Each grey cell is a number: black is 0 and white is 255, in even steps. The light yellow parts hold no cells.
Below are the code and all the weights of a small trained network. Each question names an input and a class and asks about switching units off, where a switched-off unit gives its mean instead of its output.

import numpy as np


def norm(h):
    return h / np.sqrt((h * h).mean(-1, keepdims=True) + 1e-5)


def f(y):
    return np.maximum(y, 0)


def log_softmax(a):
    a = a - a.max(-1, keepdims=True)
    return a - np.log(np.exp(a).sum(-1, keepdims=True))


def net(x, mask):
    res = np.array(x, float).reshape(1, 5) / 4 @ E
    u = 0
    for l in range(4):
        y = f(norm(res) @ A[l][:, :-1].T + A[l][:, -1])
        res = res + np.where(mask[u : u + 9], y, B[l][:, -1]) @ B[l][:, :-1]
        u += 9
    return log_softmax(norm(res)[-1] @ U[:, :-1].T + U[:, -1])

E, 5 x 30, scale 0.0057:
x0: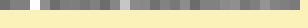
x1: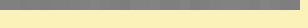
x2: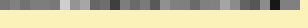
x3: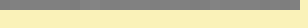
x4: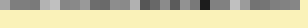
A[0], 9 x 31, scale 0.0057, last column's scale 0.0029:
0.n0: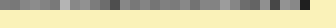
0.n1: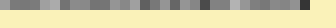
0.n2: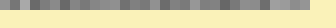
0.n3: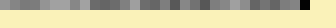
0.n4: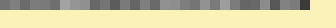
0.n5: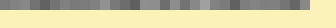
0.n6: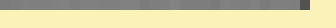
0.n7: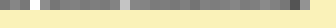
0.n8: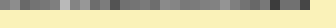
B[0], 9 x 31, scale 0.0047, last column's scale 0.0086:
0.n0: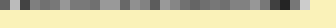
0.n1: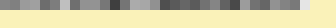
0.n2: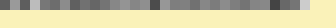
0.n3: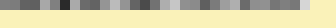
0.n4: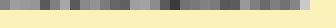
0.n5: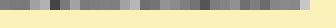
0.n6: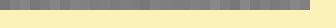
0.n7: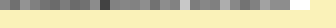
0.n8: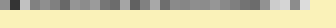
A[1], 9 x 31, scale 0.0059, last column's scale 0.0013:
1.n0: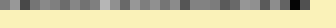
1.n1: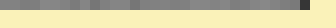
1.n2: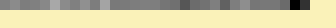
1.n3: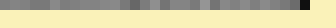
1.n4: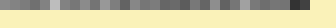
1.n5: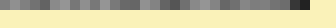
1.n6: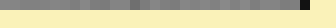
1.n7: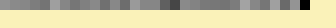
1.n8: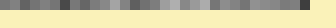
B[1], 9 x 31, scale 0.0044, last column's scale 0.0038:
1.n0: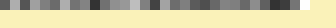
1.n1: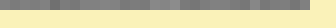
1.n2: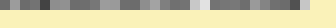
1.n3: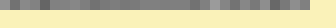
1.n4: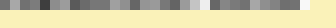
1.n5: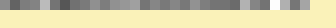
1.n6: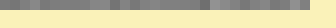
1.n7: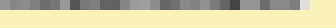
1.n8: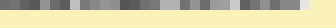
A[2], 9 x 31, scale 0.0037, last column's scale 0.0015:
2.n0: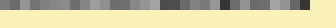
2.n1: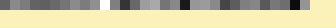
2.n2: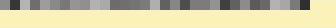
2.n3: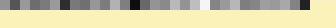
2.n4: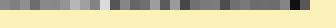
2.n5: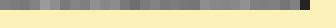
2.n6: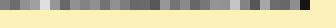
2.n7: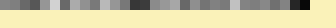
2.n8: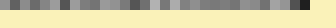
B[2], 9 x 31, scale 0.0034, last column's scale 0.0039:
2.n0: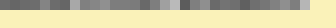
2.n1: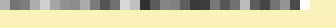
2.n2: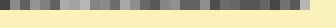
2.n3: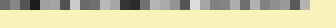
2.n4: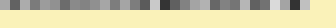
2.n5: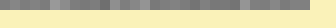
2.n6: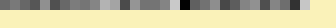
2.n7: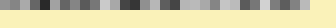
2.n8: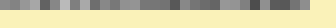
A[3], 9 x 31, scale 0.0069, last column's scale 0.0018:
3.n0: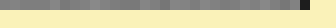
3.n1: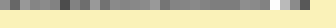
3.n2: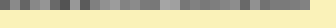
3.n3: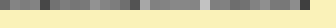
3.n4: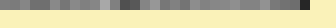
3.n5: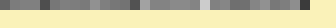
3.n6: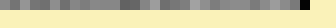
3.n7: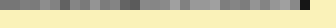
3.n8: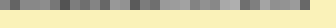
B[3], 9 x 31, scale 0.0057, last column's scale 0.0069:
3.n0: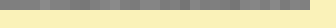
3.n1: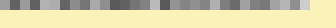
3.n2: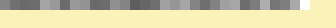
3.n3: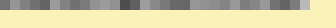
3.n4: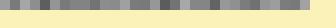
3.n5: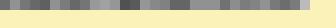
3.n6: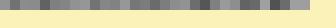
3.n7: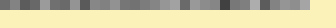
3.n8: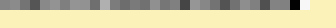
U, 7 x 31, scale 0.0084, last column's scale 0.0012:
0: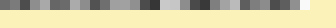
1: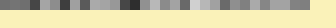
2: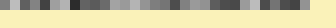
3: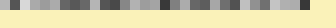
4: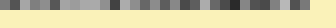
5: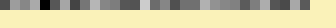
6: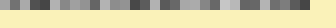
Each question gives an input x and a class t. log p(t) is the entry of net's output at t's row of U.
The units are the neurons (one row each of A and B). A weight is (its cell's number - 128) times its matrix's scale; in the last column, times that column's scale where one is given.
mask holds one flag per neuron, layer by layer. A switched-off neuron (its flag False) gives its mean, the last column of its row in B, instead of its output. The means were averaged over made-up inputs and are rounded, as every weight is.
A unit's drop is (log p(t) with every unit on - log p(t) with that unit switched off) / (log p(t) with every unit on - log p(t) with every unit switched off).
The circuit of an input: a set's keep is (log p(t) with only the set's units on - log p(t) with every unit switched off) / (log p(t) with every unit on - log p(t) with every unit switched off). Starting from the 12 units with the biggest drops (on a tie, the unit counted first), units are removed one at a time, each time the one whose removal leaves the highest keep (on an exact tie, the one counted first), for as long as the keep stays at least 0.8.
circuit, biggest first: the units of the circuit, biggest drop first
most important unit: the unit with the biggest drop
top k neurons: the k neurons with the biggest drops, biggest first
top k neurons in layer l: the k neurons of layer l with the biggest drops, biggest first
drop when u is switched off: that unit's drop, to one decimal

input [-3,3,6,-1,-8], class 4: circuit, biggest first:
0.n7; 2.n1
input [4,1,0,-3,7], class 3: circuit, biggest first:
0.n1
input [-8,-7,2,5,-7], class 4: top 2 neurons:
0.n7; 0.n3
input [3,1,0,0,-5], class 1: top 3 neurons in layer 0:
0.n1; 0.n0; 0.n2
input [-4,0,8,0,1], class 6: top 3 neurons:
0.n3; 0.n1; 0.n8
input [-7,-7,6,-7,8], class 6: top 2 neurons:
0.n3; 0.n7
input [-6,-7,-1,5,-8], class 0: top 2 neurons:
0.n7; 0.n1
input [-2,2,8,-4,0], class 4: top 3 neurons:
0.n4; 0.n7; 0.n8
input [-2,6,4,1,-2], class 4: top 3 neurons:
0.n7; 0.n8; 2.n2
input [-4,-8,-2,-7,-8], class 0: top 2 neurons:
0.n7; 0.n8
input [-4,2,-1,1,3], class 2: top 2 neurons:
0.n7; 0.n1
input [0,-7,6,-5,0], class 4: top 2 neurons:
0.n7; 0.n4
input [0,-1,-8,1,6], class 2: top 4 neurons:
0.n7; 0.n8; 0.n2; 1.n0
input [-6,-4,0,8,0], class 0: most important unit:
0.n1
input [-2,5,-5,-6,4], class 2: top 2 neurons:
0.n7; 0.n8
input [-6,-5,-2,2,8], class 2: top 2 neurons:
0.n1; 0.n7
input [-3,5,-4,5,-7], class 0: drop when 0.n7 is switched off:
0.7
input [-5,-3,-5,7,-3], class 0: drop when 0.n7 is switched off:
0.5
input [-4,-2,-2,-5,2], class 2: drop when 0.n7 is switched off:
0.1
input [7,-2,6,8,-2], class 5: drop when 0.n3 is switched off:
0.0
